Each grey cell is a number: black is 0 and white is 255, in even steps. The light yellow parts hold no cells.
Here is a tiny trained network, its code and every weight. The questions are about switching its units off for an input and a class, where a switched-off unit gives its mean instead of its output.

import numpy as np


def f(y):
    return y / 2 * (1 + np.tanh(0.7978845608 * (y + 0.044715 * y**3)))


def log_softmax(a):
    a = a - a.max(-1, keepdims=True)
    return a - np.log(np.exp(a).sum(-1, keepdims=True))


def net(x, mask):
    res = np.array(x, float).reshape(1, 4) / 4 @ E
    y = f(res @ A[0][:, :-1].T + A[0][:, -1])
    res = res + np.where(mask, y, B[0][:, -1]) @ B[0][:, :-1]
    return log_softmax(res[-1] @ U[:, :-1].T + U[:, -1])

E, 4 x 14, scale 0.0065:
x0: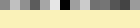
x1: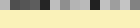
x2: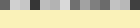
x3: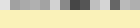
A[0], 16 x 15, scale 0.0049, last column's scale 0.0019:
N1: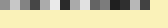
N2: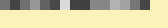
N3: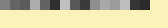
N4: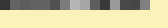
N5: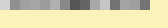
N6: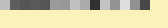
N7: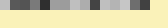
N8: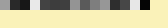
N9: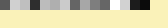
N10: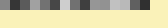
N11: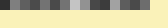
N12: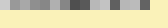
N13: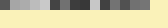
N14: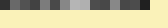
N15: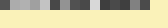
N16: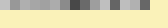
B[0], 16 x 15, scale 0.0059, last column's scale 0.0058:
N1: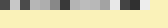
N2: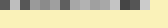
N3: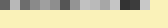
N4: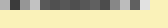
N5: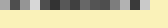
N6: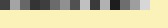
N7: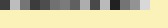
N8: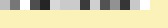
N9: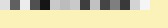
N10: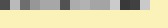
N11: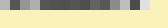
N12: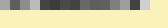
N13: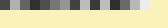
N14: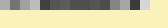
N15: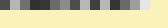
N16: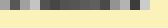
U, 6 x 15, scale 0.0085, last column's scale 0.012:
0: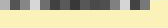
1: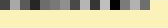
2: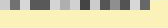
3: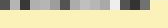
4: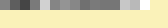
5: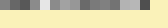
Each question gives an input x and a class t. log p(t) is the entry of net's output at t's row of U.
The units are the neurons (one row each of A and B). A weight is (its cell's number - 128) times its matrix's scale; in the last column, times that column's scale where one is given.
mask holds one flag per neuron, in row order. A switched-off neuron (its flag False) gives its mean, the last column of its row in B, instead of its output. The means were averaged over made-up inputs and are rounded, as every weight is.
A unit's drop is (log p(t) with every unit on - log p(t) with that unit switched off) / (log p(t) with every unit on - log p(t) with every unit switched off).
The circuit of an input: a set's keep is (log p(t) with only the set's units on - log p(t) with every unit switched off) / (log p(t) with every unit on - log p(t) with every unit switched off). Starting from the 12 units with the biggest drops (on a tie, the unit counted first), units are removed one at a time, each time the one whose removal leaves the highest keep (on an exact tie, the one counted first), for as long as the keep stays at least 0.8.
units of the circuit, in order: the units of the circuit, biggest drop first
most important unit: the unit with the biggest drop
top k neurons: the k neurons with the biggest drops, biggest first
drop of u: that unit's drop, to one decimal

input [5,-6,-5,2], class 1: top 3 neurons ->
[N13 N15 N9]
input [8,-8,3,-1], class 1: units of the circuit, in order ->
[N15]
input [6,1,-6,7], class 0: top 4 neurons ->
[N5 N12 N16 N9]
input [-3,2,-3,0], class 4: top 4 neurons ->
[N9 N1 N15 N13]
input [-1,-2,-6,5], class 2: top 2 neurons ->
[N8 N4]
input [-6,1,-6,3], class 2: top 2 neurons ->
[N8 N1]
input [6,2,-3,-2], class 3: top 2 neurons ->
[N1 N9]
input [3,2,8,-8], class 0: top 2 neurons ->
[N11 N14]
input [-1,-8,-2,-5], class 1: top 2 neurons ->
[N13 N15]
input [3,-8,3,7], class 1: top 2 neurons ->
[N13 N15]
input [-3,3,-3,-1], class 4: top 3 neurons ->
[N9 N13 N15]
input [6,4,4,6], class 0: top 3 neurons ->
[N5 N16 N12]
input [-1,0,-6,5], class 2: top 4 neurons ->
[N8 N4 N11 N14]
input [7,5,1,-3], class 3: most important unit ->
N1
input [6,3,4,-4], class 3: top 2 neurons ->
[N1 N8]
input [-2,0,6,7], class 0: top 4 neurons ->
[N5 N16 N12 N8]
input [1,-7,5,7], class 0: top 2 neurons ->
[N16 N5]
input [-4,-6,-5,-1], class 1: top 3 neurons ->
[N13 N15 N9]
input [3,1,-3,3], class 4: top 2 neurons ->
[N9 N14]
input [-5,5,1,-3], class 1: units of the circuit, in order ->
[N7]
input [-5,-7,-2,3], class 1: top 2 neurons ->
[N13 N15]
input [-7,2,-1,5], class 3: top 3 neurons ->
[N10 N3 N2]
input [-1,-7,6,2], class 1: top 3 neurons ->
[N13 N15 N8]
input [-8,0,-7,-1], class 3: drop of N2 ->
0.4
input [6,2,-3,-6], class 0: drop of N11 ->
0.4
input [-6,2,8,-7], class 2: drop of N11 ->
-0.1
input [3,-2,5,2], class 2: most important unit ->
N9
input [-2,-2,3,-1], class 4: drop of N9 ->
-0.2
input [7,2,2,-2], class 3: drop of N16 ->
0.0
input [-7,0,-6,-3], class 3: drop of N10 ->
0.4
